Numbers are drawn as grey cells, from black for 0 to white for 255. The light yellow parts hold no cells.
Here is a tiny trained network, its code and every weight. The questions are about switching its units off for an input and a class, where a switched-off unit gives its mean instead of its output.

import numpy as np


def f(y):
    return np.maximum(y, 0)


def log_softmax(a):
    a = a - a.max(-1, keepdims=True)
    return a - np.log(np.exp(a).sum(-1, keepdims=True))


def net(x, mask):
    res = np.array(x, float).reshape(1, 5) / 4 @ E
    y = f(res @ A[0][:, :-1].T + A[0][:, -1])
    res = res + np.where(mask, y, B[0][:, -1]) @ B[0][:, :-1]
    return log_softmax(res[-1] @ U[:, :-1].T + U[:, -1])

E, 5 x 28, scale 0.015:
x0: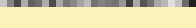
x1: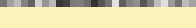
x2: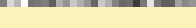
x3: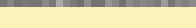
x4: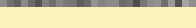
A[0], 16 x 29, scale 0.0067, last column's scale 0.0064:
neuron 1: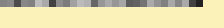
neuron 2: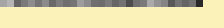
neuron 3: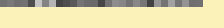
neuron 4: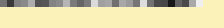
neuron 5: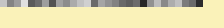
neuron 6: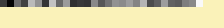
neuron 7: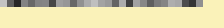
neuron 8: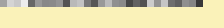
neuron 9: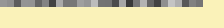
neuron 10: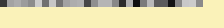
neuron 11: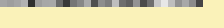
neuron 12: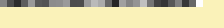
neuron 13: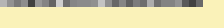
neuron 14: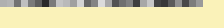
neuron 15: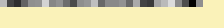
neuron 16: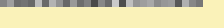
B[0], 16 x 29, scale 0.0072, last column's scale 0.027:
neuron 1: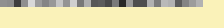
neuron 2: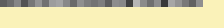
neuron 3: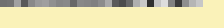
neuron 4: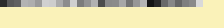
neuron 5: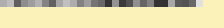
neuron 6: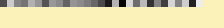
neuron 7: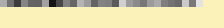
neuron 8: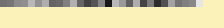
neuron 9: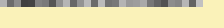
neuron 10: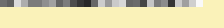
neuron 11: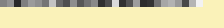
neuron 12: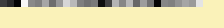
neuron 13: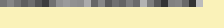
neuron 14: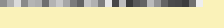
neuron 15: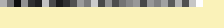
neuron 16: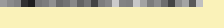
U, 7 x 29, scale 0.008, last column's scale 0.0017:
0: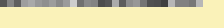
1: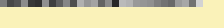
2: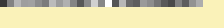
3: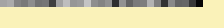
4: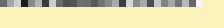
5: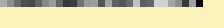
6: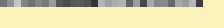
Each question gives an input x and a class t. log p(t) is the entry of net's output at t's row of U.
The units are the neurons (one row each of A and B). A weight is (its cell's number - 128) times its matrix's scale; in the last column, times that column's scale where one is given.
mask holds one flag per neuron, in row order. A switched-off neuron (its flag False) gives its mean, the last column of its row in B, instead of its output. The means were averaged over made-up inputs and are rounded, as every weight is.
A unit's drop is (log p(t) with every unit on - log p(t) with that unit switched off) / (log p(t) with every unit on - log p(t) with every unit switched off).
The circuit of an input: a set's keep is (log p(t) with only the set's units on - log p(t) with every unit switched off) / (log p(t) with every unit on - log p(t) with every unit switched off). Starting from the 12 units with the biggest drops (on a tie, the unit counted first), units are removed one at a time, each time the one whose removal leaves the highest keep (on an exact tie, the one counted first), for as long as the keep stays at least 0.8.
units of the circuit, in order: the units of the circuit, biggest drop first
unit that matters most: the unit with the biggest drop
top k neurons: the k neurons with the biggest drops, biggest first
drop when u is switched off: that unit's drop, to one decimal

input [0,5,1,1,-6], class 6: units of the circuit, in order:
[neuron 6; neuron 12]
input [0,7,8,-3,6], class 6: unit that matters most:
neuron 10
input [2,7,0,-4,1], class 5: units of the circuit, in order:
[neuron 12; neuron 6]
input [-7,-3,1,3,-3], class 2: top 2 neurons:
[neuron 10; neuron 11]
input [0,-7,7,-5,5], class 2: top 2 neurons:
[neuron 14; neuron 4]
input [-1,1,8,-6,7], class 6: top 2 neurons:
[neuron 10; neuron 8]
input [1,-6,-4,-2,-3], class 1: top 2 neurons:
[neuron 7; neuron 11]
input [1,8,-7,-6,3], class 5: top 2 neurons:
[neuron 15; neuron 11]
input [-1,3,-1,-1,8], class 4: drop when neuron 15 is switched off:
0.1
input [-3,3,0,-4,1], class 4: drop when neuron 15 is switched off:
0.1
